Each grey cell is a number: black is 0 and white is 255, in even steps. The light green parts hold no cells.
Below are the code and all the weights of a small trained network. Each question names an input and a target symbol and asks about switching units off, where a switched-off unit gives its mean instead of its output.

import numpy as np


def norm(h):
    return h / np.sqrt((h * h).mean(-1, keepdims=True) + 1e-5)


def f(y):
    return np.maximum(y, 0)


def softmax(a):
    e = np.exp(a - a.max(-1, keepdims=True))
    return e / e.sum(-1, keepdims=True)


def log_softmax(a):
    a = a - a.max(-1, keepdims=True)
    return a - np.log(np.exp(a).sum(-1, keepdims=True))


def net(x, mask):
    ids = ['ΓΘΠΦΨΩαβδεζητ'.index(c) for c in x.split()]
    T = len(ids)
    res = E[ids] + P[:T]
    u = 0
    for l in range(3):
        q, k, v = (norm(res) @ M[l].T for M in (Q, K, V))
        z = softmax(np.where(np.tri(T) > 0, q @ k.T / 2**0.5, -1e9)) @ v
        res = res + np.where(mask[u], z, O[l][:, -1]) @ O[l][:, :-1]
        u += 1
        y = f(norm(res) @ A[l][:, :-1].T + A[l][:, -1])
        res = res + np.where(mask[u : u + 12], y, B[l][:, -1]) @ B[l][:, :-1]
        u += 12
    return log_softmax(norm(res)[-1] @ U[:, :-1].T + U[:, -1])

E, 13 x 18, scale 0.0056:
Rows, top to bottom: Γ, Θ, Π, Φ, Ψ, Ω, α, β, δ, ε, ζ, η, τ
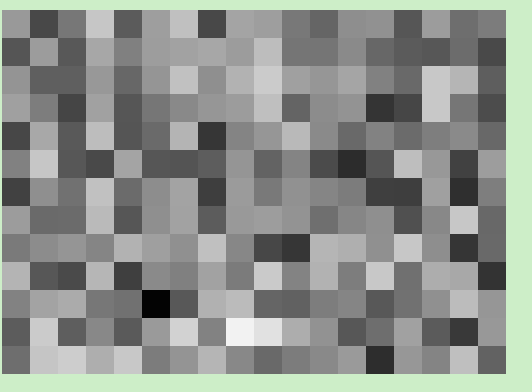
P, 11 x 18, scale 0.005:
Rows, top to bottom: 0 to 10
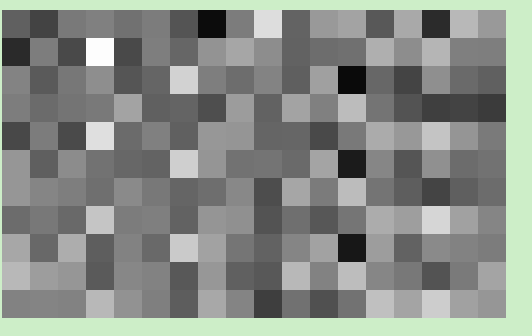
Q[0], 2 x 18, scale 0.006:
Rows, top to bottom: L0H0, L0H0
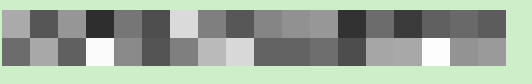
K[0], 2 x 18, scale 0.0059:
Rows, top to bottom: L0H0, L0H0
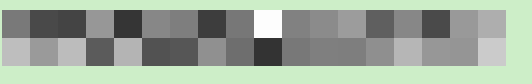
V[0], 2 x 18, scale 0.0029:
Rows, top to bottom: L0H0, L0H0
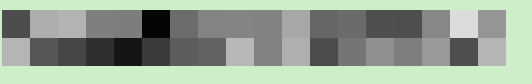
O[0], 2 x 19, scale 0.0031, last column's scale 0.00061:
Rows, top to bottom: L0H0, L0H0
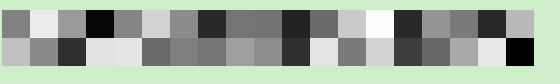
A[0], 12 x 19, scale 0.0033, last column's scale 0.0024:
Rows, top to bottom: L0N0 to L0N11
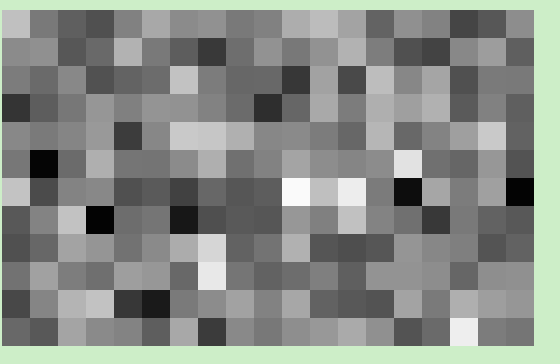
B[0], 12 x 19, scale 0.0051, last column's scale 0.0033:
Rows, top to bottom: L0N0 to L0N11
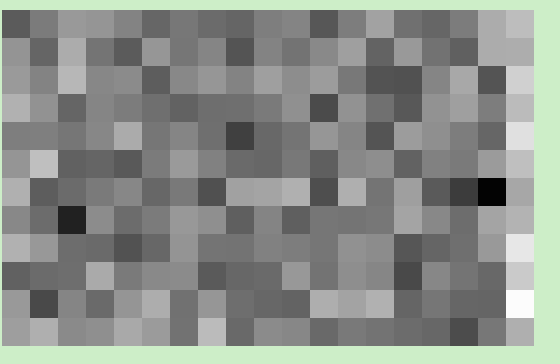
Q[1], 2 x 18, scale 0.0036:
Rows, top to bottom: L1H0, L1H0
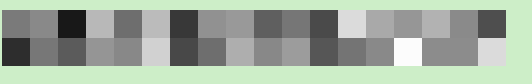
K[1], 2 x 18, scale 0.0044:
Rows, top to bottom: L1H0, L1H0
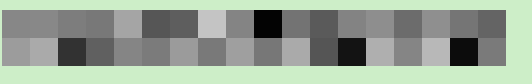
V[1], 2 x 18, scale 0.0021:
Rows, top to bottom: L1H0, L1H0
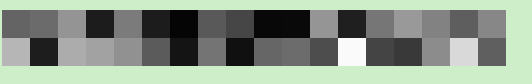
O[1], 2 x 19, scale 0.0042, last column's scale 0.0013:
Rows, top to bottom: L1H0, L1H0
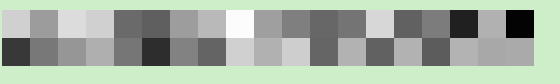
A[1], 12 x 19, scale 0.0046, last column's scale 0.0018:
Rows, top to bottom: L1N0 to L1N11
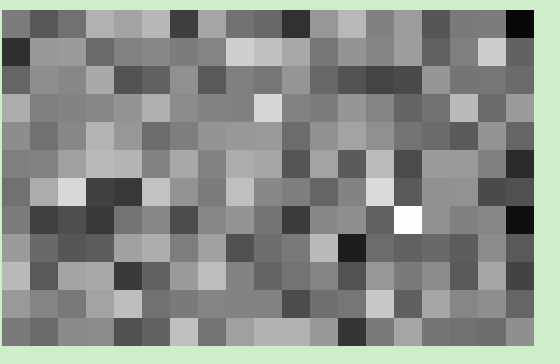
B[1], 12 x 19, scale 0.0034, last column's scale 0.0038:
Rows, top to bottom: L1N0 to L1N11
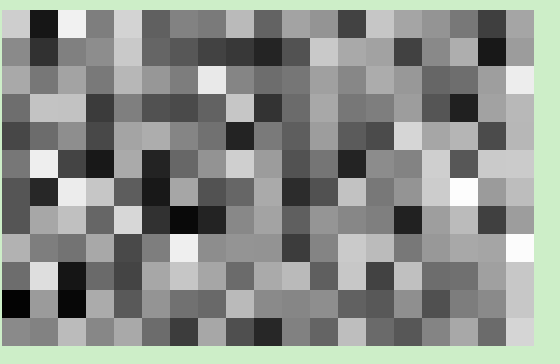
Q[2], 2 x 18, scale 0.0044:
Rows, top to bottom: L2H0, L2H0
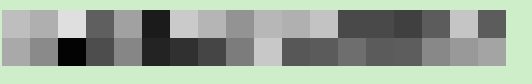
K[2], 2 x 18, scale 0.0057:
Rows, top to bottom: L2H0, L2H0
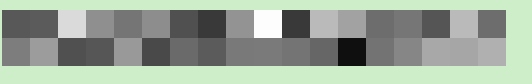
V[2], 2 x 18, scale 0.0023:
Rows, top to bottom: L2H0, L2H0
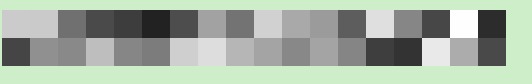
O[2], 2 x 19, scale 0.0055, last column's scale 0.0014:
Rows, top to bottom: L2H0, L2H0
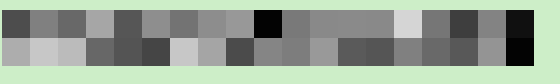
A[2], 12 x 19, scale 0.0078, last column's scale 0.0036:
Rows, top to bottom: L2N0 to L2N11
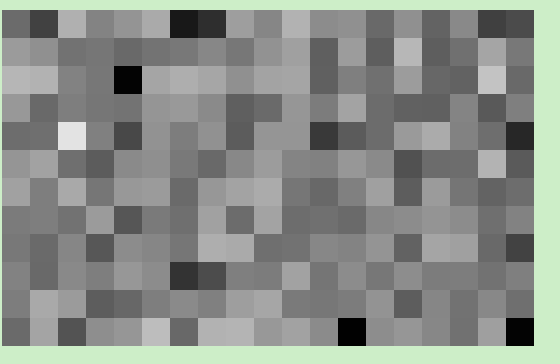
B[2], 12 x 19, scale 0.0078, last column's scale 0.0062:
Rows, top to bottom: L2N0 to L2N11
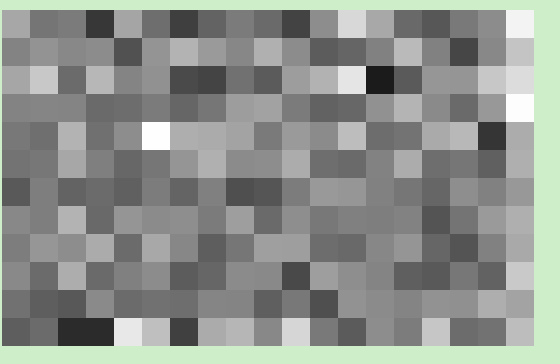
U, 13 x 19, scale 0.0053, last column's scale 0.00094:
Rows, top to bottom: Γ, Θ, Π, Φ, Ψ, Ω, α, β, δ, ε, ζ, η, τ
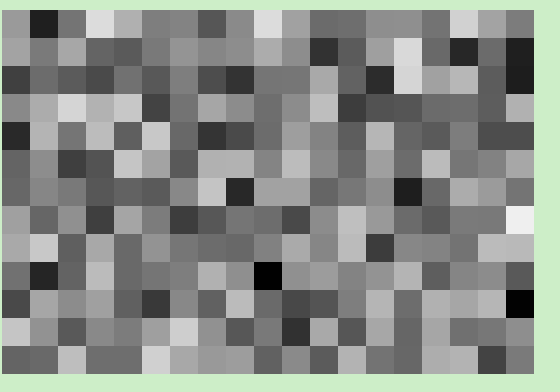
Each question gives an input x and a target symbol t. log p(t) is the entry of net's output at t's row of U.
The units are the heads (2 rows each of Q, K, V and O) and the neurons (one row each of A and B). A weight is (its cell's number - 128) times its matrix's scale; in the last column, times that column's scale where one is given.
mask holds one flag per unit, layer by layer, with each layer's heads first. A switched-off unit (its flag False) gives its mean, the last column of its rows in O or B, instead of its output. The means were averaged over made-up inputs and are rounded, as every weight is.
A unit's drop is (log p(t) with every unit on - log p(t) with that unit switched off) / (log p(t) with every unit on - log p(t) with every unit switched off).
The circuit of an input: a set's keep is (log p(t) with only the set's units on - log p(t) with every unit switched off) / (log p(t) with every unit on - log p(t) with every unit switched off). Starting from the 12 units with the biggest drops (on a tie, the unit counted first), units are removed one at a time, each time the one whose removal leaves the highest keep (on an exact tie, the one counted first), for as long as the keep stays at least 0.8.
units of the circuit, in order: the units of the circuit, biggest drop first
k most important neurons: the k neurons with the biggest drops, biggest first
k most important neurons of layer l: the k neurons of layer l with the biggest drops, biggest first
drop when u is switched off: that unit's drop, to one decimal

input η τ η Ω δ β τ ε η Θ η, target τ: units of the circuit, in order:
L0H0; L2N4
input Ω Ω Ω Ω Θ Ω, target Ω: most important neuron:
L2N11
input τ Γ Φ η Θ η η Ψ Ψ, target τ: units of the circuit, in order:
L0H0; L2N4; L1N6
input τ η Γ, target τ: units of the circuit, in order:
L0H0; L2N4
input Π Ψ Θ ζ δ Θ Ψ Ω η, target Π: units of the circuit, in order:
L1H0; L0N4; L0N11
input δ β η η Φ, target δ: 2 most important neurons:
L2N2; L0N8
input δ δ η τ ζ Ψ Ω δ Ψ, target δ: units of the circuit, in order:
L1N9; L0H0; L2N2
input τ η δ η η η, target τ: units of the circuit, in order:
L0H0; L2N4; L1N6
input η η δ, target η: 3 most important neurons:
L2N2; L2N0; L1N8
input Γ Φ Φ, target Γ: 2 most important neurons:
L2N0; L2N2
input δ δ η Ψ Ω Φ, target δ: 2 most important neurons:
L2N2; L1N9
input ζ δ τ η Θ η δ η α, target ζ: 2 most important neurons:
L1N6; L1N5
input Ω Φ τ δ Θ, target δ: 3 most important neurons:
L2N2; L0N8; L0N5
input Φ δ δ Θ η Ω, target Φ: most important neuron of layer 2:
L2N0
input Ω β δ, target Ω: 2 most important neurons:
L1N5; L2N11
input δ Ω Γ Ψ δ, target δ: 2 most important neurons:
L2N2; L0N5
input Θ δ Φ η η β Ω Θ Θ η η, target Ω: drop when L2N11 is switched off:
0.4
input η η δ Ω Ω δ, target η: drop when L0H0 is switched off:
0.1
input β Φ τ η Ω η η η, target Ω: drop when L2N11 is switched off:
0.5
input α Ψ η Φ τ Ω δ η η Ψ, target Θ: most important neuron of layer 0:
L0N6
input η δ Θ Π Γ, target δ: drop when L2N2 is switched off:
0.6
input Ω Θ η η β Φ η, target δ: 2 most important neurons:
L2N2; L1N8
